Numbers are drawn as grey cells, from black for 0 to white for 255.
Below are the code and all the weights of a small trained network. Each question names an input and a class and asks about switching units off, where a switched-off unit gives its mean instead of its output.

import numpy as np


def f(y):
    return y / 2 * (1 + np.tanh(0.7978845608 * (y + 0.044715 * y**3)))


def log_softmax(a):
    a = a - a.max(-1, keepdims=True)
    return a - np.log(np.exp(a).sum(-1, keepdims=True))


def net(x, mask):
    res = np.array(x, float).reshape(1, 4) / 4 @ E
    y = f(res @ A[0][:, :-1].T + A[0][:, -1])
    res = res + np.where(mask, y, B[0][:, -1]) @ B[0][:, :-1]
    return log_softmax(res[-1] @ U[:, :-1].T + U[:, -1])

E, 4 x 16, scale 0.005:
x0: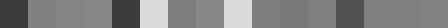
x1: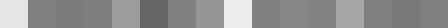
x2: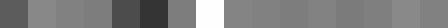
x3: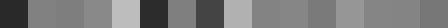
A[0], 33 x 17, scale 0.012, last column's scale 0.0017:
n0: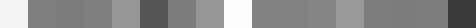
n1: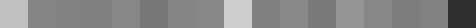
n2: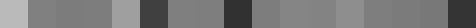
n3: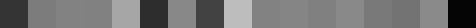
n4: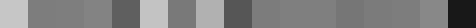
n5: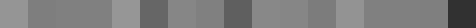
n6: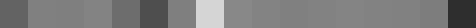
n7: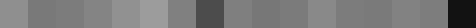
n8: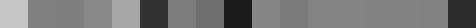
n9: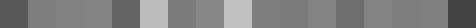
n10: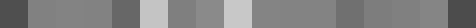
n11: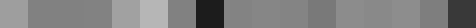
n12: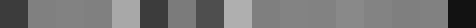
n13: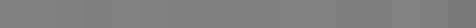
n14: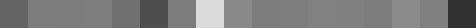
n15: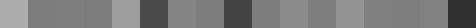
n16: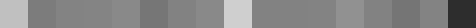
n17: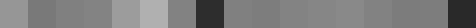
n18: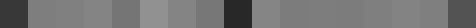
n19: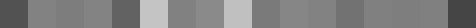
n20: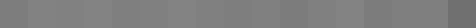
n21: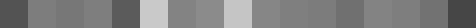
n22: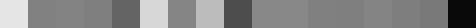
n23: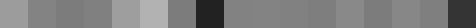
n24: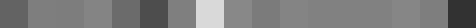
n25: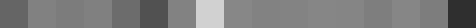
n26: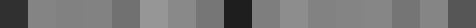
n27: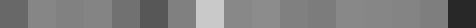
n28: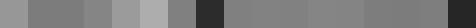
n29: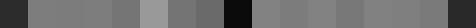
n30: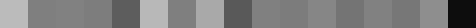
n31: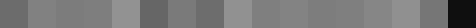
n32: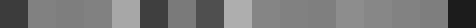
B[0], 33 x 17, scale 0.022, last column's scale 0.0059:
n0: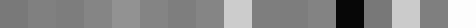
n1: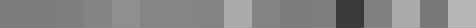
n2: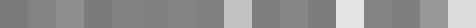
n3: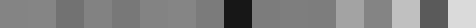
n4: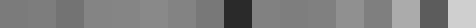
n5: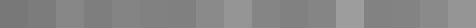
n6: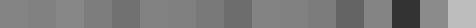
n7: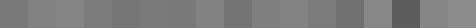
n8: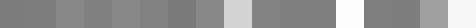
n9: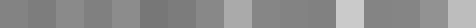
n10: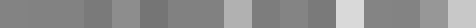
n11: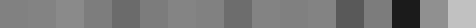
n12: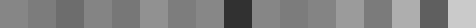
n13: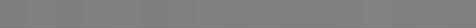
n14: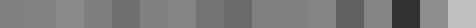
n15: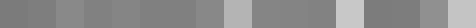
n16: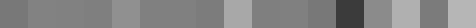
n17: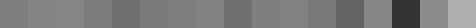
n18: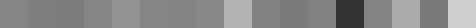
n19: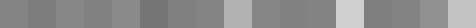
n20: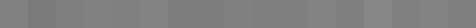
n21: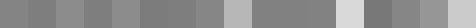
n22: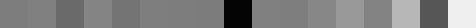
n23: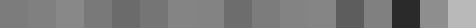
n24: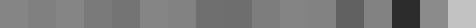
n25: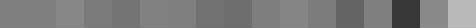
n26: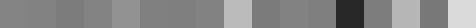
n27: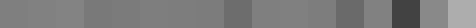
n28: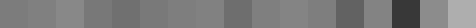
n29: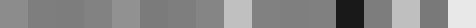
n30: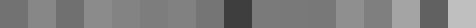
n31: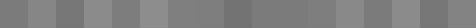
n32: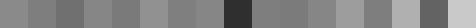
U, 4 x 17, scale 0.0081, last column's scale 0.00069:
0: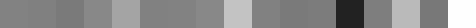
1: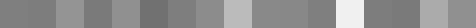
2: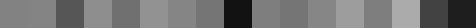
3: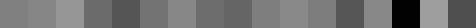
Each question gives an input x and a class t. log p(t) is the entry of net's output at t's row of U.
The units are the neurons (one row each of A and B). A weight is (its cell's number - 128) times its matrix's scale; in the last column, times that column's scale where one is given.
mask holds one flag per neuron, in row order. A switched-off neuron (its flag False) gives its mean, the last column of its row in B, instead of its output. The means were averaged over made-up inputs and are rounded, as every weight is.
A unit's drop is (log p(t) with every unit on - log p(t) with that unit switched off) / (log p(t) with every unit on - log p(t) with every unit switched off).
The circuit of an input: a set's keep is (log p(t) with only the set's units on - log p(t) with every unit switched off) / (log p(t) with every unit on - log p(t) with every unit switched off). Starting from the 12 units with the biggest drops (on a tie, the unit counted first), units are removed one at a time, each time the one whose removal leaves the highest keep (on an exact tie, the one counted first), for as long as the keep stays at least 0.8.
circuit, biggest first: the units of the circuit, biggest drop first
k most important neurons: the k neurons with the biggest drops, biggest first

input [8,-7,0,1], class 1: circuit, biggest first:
[n21]
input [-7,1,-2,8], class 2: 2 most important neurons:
[n3 n12]
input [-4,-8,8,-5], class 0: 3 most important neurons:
[n29 n26 n18]
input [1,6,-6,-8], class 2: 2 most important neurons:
[n22 n4]
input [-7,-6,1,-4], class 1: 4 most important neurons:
[n8 n2 n0 n15]
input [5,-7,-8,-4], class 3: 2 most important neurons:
[n11 n23]
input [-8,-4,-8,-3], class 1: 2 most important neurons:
[n8 n2]
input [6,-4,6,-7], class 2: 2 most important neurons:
[n22 n4]
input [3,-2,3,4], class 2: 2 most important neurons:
[n8 n2]
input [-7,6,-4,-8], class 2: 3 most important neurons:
[n22 n4 n30]
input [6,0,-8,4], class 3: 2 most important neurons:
[n11 n23]
